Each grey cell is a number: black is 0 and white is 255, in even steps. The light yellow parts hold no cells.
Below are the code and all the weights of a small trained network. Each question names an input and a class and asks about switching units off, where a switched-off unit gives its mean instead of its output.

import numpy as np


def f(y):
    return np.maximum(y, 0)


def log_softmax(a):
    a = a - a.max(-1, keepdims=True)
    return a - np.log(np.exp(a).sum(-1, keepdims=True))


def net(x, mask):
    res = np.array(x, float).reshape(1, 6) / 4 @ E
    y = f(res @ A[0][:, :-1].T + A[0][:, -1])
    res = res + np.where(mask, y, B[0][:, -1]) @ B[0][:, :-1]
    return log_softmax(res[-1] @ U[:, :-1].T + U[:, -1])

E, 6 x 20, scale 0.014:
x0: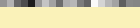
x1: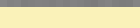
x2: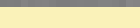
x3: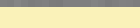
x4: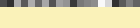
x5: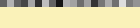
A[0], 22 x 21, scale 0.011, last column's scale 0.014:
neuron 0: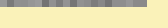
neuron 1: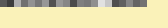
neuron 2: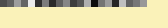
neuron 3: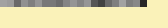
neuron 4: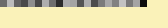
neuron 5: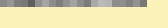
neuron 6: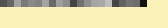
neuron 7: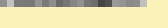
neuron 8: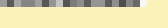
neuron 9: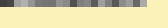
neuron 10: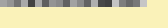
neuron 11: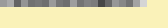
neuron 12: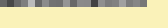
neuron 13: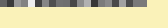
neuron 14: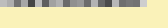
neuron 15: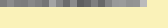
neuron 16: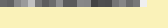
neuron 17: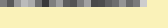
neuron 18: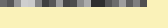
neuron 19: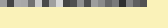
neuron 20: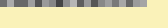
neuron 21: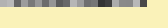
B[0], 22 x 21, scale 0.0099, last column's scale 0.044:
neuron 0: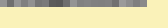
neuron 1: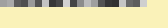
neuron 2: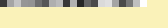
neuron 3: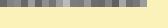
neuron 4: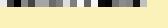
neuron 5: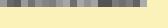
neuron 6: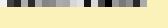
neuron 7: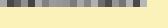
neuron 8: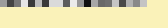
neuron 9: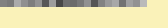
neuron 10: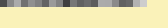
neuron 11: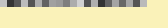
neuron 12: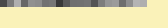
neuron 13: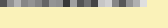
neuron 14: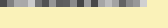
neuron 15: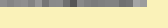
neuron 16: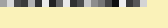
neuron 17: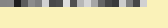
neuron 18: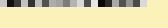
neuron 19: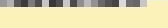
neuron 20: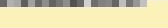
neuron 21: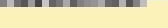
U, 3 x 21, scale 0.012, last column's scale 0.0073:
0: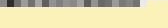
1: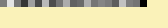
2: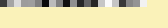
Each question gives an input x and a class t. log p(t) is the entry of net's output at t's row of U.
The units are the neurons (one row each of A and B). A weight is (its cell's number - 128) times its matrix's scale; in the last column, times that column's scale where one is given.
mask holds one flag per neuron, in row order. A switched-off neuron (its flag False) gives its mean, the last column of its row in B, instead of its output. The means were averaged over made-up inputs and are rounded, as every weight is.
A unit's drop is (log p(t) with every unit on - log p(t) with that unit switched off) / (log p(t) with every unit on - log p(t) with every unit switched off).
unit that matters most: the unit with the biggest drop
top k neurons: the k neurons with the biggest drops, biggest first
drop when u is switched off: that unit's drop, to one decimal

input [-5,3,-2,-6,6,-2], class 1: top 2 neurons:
[neuron 16; neuron 1]
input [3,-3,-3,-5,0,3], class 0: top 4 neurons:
[neuron 16; neuron 1; neuron 19; neuron 17]
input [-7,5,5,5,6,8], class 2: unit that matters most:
neuron 2
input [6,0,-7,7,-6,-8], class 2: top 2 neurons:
[neuron 14; neuron 10]
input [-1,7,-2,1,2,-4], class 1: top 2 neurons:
[neuron 19; neuron 18]
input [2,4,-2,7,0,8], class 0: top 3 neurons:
[neuron 4; neuron 16; neuron 1]
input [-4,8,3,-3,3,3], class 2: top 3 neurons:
[neuron 2; neuron 13; neuron 19]
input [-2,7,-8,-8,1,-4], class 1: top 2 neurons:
[neuron 19; neuron 11]
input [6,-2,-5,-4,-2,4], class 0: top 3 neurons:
[neuron 16; neuron 1; neuron 19]
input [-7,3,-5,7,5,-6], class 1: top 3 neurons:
[neuron 16; neuron 19; neuron 17]
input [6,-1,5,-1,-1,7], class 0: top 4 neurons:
[neuron 16; neuron 4; neuron 1; neuron 19]
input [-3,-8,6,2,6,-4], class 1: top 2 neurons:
[neuron 1; neuron 19]
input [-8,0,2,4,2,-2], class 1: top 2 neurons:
[neuron 16; neuron 17]
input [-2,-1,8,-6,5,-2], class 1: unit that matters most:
neuron 1
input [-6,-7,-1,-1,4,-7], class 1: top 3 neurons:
[neuron 19; neuron 16; neuron 17]
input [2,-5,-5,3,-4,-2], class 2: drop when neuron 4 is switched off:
0.1
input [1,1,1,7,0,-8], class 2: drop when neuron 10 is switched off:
0.3
